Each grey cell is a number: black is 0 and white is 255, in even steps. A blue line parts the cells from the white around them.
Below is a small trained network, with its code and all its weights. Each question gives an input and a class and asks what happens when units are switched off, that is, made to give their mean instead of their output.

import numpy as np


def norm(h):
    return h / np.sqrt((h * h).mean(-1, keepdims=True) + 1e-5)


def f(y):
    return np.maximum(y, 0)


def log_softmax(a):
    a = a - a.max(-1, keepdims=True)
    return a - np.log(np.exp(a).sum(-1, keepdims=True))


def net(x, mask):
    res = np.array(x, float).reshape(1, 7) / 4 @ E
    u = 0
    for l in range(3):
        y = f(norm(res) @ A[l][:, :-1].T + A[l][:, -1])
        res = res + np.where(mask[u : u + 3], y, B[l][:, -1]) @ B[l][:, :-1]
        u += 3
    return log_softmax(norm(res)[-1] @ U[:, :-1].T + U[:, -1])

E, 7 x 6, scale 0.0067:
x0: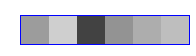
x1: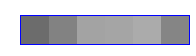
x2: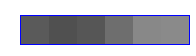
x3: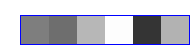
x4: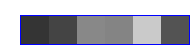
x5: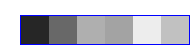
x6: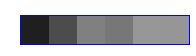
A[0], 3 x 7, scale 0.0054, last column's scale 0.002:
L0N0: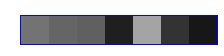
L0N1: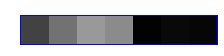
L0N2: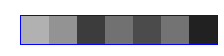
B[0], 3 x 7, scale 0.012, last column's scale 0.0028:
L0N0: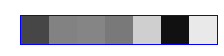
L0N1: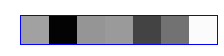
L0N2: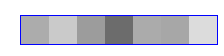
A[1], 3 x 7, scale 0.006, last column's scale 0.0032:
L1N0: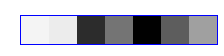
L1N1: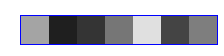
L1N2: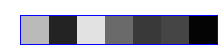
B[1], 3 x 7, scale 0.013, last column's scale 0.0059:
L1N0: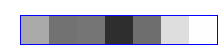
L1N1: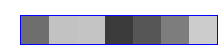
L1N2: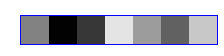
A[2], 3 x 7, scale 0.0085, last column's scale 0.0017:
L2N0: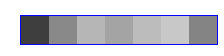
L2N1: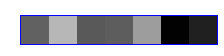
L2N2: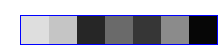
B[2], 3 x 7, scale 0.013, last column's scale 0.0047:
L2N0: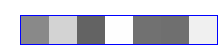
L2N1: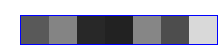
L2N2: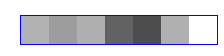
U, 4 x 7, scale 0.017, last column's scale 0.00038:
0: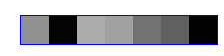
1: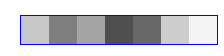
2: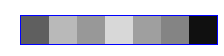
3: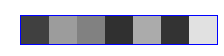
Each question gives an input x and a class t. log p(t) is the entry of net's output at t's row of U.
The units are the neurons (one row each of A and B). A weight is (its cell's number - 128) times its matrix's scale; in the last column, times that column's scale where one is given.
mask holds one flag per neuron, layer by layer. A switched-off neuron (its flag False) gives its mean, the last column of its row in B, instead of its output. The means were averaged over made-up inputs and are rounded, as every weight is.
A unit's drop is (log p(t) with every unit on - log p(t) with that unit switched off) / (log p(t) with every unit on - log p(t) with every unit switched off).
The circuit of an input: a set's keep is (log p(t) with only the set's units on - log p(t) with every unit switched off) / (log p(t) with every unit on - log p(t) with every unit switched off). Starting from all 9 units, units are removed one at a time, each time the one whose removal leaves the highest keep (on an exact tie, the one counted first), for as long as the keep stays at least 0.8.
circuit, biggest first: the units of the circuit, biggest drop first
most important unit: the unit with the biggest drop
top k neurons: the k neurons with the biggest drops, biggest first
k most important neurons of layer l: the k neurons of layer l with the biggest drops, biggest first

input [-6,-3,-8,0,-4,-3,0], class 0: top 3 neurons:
[L1N2 L0N1 L1N1]
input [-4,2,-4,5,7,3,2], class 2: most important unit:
L2N0
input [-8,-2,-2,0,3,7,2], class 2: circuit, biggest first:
[L2N0 L0N1]
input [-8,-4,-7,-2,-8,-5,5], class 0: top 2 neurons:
[L0N1 L1N2]
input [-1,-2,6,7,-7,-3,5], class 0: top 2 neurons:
[L0N1 L1N2]
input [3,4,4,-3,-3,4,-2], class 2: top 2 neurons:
[L1N0 L0N0]
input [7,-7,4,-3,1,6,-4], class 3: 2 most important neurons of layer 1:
[L1N0 L1N1]
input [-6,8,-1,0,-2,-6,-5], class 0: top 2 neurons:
[L1N2 L0N1]
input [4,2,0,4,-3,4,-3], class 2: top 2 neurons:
[L1N0 L2N0]
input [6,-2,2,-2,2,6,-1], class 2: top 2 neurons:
[L2N0 L0N0]
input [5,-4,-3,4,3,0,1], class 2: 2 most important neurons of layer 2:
[L2N0 L2N1]
